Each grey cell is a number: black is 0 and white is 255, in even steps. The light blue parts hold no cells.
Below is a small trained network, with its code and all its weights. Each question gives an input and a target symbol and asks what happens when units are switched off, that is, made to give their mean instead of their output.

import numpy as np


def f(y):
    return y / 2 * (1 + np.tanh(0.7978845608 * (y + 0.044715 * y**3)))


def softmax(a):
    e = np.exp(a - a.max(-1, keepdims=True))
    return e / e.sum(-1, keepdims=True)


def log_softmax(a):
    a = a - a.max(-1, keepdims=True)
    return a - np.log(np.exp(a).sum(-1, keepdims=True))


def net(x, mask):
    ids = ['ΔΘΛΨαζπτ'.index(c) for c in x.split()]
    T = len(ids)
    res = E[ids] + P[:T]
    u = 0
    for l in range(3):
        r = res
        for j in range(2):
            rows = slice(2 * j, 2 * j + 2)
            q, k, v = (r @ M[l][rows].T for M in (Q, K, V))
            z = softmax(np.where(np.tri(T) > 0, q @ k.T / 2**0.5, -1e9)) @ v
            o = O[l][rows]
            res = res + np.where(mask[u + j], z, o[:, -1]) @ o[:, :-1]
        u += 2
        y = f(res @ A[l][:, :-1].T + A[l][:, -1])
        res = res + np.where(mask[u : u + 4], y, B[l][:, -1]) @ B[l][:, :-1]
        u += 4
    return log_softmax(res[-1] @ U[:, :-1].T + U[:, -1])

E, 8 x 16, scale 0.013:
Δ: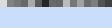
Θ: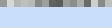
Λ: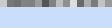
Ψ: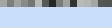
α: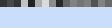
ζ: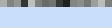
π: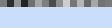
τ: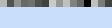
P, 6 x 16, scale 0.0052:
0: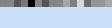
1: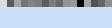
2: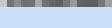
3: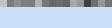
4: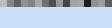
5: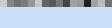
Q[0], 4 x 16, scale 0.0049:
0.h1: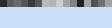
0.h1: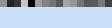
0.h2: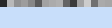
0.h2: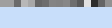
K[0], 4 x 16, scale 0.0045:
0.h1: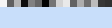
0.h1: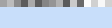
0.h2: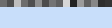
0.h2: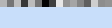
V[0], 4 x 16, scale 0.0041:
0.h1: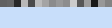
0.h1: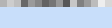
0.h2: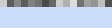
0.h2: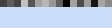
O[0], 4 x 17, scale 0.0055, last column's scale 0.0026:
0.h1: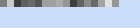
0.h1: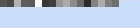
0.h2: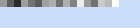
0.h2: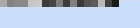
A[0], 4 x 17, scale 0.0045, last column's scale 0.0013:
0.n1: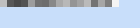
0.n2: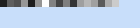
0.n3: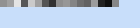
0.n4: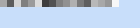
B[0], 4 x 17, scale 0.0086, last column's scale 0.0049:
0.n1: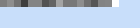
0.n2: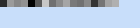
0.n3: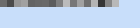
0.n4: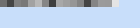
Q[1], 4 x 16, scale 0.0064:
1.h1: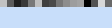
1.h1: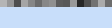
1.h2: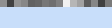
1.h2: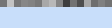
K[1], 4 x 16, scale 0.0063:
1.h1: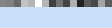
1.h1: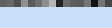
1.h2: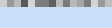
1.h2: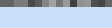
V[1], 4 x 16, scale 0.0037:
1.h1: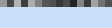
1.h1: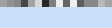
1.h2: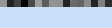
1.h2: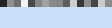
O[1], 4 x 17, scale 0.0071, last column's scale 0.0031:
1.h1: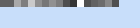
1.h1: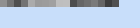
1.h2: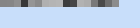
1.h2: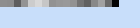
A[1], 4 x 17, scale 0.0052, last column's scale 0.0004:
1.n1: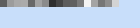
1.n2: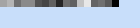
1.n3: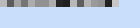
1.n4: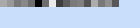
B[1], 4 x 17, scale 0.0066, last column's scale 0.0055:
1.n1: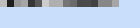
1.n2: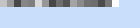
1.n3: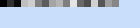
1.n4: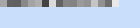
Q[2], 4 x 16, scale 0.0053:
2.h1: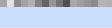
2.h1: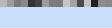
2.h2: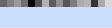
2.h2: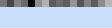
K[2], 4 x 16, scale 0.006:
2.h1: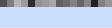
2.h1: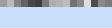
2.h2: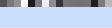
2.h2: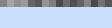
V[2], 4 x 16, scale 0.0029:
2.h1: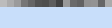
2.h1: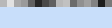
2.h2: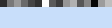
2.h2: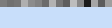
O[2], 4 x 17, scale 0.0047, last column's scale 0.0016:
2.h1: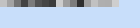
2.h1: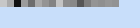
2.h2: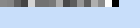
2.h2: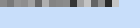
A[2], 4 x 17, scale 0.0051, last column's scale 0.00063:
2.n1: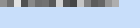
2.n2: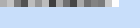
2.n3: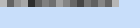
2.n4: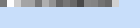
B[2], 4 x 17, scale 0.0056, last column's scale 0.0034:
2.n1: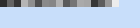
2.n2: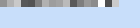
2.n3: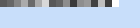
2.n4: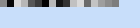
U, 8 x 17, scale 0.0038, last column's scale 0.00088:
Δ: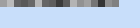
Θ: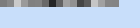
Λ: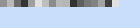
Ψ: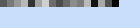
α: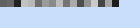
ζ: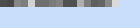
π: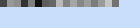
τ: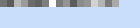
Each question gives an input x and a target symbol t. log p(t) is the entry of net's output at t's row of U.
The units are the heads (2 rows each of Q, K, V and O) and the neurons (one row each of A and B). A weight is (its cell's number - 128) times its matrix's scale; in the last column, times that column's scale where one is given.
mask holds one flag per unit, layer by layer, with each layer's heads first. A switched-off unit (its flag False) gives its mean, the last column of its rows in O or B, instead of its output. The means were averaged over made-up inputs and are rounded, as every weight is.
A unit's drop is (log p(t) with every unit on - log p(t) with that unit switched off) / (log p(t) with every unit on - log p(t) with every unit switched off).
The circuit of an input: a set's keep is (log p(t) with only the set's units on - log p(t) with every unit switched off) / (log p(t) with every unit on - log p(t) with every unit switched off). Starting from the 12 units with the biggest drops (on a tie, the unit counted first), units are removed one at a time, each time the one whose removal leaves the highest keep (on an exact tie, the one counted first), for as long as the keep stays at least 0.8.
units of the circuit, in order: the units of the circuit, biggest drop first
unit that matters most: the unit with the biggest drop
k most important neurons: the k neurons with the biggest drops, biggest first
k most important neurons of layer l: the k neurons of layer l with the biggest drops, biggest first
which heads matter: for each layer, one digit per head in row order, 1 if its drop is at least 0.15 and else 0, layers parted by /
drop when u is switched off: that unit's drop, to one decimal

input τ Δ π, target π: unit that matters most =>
0.h2
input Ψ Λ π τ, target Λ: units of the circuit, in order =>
(1.h1 0.h1 1.h2)
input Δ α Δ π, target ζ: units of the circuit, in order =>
(0.h2 1.h1 2.n1 0.n3)
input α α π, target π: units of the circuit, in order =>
(0.h1 2.h2 0.n2)
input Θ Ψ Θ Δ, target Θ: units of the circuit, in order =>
(1.h2 0.h1 0.n3)
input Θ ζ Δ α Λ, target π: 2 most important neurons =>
(0.n2 1.n4)
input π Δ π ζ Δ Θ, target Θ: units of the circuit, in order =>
(0.h1 1.h2 0.n4)
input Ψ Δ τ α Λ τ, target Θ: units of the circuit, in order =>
(0.h2 0.n4 0.n3)
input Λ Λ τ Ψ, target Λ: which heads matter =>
10 / 10 / 00
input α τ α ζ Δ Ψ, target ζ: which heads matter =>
01 / 11 / 10
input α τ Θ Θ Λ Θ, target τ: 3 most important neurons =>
(2.n4 2.n2 1.n2)
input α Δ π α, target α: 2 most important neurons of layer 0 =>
(0.n2 0.n1)
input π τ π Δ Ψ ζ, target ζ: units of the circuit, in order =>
(1.h1 0.h1 2.h1 2.n1)
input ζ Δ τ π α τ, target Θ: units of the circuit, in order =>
(0.h2 0.n3)
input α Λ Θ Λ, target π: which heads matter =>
11 / 10 / 01
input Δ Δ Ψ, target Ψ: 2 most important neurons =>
(1.n1 2.n3)
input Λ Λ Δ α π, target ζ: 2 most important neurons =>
(0.n4 2.n1)
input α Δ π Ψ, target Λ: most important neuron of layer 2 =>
(2.n2)
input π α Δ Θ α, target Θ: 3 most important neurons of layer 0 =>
(0.n2 0.n1 0.n4)
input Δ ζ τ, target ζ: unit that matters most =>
1.h1
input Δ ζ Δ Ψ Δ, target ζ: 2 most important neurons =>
(2.n1 0.n2)
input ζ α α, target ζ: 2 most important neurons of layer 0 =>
(0.n2 0.n4)
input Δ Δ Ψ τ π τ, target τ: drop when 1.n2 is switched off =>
0.2
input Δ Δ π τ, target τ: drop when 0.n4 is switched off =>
0.1
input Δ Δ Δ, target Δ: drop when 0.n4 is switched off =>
0.2
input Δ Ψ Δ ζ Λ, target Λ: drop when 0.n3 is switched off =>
0.3
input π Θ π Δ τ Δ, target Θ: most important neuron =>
(0.n3)
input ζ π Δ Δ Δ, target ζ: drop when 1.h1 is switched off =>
0.7
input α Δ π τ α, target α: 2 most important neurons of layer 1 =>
(1.n3 1.n4)
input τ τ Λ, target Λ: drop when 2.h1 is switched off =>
0.0
